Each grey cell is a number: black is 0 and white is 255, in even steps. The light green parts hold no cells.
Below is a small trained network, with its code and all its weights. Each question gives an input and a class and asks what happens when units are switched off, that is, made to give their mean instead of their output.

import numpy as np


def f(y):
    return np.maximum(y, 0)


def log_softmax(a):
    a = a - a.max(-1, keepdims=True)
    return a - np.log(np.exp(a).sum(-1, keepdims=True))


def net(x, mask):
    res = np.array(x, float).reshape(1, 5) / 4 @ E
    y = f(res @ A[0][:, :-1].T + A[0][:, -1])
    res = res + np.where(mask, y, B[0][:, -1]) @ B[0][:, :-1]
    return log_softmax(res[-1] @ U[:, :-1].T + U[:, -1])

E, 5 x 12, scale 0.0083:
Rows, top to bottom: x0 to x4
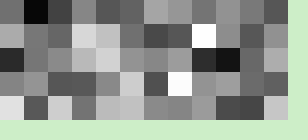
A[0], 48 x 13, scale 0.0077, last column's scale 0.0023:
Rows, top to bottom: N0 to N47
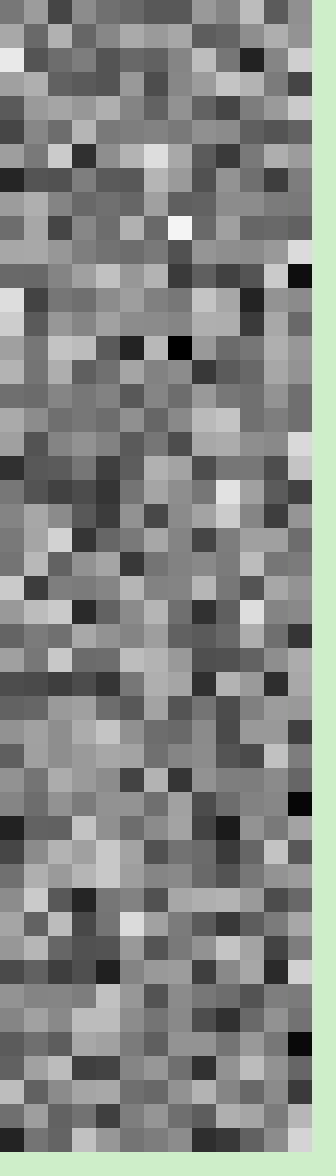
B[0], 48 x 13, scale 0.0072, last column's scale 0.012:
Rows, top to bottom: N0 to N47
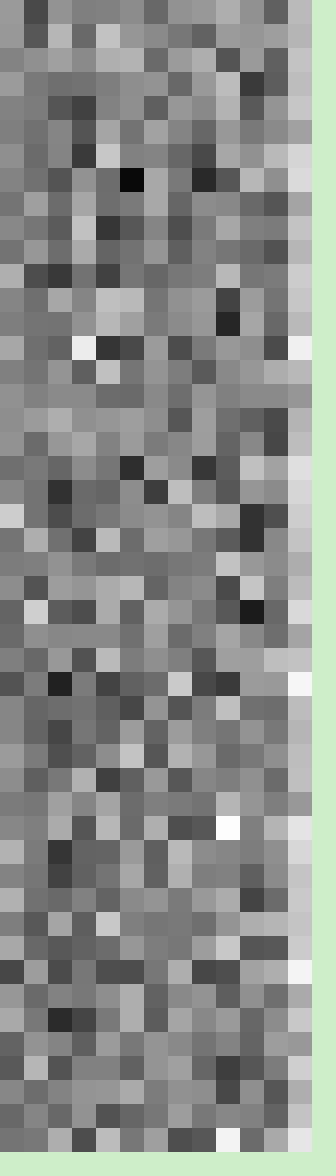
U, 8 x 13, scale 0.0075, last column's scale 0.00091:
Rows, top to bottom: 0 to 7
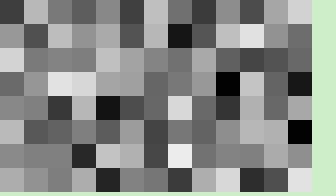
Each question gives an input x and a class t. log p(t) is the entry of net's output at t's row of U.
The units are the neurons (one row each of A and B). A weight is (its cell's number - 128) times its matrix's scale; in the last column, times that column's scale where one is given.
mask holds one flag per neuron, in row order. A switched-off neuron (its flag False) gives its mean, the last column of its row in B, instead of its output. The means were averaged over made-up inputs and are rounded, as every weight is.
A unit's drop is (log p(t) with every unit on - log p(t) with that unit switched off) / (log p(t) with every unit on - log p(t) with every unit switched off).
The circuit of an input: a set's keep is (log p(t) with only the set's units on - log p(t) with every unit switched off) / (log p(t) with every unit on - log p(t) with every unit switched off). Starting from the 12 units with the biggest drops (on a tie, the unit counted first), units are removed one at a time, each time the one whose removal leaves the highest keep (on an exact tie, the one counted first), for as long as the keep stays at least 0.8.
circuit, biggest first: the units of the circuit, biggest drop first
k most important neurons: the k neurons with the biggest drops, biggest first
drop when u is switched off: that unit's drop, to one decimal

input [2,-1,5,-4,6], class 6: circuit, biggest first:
[N42 N9]
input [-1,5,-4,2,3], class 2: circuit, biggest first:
[N40 N28]
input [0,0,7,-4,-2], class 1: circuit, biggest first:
[N34 N28]
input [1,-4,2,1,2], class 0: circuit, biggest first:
[N20 N24]
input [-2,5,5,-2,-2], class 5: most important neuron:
[N25]
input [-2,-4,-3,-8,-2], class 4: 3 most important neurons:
[N47 N34 N14]
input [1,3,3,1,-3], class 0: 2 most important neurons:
[N14 N24]
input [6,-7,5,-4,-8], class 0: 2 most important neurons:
[N34 N47]
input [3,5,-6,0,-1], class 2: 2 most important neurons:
[N12 N2]
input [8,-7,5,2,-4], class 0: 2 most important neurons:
[N34 N47]
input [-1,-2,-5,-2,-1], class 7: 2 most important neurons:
[N7 N19]
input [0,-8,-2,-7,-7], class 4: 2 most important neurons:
[N28 N20]
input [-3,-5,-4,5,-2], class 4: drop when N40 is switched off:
0.2
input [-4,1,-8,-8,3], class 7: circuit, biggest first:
[N14]
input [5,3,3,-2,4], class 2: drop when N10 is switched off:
-0.1
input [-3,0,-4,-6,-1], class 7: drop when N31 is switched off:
0.0
